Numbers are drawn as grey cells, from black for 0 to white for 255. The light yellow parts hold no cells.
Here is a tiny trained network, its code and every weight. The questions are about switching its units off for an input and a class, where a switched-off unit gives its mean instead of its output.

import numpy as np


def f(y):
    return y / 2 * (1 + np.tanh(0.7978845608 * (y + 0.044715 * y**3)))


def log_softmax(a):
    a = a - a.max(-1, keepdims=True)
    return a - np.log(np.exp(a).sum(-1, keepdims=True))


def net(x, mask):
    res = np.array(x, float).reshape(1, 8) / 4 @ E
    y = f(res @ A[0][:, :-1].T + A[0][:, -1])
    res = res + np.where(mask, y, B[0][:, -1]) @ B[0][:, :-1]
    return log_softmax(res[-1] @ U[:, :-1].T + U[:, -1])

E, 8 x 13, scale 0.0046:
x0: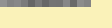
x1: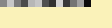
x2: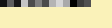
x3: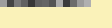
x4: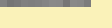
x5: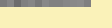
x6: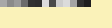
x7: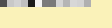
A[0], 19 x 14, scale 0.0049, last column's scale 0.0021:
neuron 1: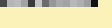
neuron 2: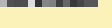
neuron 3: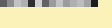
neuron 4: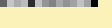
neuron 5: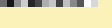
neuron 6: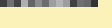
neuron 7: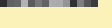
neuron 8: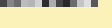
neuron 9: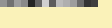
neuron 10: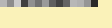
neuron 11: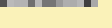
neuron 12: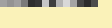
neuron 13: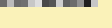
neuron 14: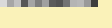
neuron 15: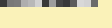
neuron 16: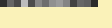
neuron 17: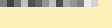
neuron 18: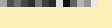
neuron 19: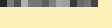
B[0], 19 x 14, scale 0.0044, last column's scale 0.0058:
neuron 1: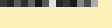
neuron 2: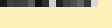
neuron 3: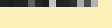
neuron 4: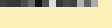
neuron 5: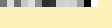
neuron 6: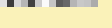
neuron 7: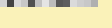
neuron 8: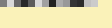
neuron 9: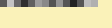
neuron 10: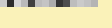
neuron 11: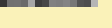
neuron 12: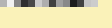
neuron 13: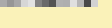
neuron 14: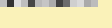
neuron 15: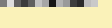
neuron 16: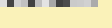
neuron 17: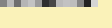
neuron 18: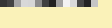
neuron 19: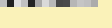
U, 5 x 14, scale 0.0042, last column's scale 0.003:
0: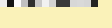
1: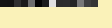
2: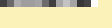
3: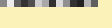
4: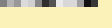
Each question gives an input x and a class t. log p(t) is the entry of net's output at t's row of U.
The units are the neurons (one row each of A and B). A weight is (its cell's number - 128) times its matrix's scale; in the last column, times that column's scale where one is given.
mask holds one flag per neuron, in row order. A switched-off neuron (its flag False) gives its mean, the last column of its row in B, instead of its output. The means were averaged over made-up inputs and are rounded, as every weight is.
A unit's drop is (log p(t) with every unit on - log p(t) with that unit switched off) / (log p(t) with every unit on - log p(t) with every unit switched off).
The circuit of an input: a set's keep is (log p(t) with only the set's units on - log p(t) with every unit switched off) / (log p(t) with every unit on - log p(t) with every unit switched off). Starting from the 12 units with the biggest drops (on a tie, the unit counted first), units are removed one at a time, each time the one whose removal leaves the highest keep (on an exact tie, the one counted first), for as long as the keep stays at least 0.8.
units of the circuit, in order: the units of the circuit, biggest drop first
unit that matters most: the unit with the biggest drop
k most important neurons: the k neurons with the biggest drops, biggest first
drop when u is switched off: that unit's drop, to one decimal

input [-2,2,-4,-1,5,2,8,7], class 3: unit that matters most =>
neuron 12
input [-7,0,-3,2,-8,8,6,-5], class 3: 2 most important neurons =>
neuron 12; neuron 3
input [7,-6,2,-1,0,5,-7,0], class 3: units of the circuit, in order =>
neuron 8; neuron 15
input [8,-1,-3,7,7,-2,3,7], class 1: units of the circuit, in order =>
neuron 3; neuron 4
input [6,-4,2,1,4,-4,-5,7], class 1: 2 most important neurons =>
neuron 3; neuron 1
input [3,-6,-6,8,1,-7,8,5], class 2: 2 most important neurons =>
neuron 5; neuron 18
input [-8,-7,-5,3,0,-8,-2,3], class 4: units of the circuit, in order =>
neuron 5; neuron 17
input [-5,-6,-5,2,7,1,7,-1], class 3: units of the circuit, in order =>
neuron 12; neuron 9
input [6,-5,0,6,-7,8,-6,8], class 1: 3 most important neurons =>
neuron 3; neuron 1; neuron 4
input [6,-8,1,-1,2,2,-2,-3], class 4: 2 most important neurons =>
neuron 5; neuron 17
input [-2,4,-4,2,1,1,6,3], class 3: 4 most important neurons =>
neuron 12; neuron 9; neuron 5; neuron 17
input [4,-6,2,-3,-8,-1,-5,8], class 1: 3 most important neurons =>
neuron 3; neuron 1; neuron 4
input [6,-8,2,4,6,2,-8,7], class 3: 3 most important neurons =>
neuron 8; neuron 15; neuron 2
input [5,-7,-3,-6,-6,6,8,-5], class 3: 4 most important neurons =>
neuron 12; neuron 9; neuron 18; neuron 13
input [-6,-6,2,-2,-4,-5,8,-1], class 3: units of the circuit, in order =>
neuron 12
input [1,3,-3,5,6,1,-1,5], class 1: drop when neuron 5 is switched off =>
0.2
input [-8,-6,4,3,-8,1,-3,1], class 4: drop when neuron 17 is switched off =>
0.3
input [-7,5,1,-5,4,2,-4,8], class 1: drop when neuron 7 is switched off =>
0.0
